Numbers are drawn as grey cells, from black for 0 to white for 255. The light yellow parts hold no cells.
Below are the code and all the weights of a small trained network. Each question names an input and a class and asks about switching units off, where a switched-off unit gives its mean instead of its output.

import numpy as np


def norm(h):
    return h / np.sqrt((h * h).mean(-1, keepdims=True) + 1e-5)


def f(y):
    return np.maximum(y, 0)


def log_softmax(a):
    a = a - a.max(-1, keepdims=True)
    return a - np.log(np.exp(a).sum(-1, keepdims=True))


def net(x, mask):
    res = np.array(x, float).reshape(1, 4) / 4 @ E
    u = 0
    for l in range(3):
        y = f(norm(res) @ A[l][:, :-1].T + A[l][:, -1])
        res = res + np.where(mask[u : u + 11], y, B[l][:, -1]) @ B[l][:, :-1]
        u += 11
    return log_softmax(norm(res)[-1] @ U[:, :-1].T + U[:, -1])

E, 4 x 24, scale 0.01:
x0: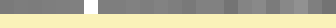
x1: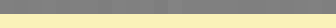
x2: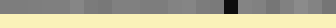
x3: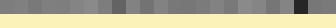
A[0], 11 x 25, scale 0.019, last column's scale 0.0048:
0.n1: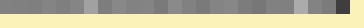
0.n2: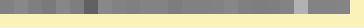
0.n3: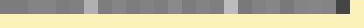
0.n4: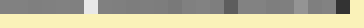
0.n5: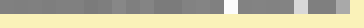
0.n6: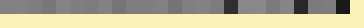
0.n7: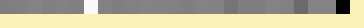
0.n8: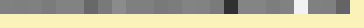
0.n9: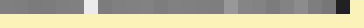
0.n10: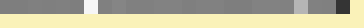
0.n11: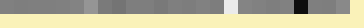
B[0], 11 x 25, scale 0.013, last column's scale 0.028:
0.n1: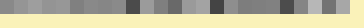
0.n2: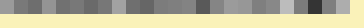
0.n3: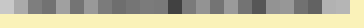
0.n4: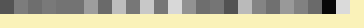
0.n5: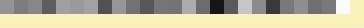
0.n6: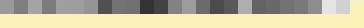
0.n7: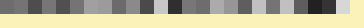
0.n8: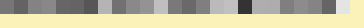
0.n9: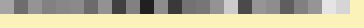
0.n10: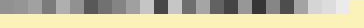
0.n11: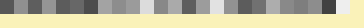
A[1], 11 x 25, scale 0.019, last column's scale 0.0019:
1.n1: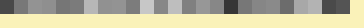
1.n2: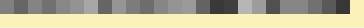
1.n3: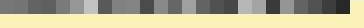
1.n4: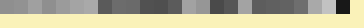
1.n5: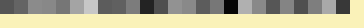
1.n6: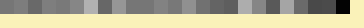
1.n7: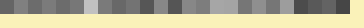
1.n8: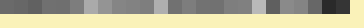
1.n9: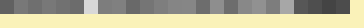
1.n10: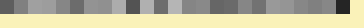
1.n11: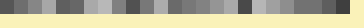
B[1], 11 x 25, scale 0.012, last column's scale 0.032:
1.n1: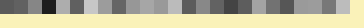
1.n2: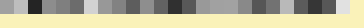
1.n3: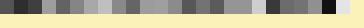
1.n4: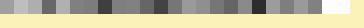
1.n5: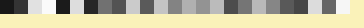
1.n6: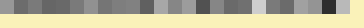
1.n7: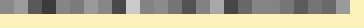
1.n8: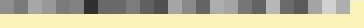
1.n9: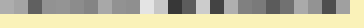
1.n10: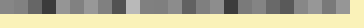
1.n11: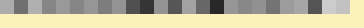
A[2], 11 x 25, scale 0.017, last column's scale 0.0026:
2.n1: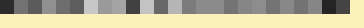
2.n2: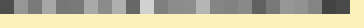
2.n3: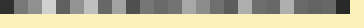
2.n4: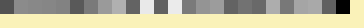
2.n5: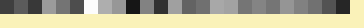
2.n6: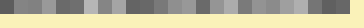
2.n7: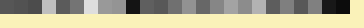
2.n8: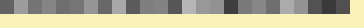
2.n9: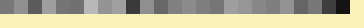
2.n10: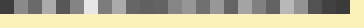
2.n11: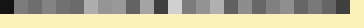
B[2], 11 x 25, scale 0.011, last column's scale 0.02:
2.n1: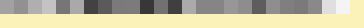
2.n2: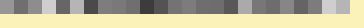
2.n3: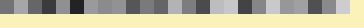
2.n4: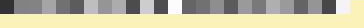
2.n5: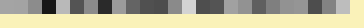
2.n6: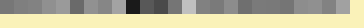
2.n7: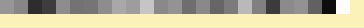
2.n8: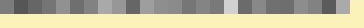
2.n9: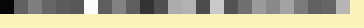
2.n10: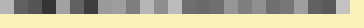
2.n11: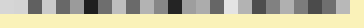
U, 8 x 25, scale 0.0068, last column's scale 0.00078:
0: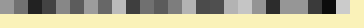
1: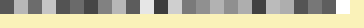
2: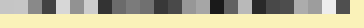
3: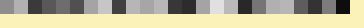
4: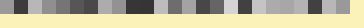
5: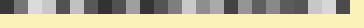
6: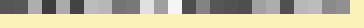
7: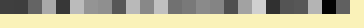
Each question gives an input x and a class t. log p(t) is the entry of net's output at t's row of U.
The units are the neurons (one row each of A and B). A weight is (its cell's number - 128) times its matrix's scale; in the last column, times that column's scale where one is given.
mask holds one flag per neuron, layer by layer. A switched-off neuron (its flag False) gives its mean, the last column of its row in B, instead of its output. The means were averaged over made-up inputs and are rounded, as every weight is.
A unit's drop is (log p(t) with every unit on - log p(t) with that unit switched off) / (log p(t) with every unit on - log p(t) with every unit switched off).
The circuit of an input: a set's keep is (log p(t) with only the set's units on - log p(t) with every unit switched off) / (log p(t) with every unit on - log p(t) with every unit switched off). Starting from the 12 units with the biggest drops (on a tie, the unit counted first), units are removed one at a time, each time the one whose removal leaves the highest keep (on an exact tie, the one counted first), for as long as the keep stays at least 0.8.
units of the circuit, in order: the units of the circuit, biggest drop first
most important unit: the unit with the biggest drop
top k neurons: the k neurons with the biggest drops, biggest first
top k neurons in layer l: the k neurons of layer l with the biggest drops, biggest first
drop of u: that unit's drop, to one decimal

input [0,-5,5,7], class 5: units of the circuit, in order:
0.n6, 1.n5
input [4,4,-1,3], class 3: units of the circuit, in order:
0.n7
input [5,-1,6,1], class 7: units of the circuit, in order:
0.n6, 0.n7, 1.n5
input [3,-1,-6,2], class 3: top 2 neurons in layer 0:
0.n11, 0.n9
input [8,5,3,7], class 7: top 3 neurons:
0.n7, 0.n4, 1.n5
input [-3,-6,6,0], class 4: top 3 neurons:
0.n8, 0.n5, 0.n10
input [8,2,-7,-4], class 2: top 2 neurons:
0.n10, 0.n9
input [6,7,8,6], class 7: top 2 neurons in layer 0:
0.n7, 0.n4
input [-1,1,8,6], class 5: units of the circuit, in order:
1.n5, 0.n6
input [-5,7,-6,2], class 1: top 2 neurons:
0.n11, 0.n7
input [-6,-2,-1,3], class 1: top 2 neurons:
0.n7, 0.n9
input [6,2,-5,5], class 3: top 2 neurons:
0.n7, 0.n9
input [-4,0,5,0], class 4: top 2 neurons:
0.n8, 0.n10
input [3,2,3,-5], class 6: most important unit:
0.n10
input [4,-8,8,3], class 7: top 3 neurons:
1.n5, 0.n4, 0.n6
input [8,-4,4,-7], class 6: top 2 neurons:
0.n10, 0.n4
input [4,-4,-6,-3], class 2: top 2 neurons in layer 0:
0.n10, 0.n9
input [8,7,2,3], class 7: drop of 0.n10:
0.1
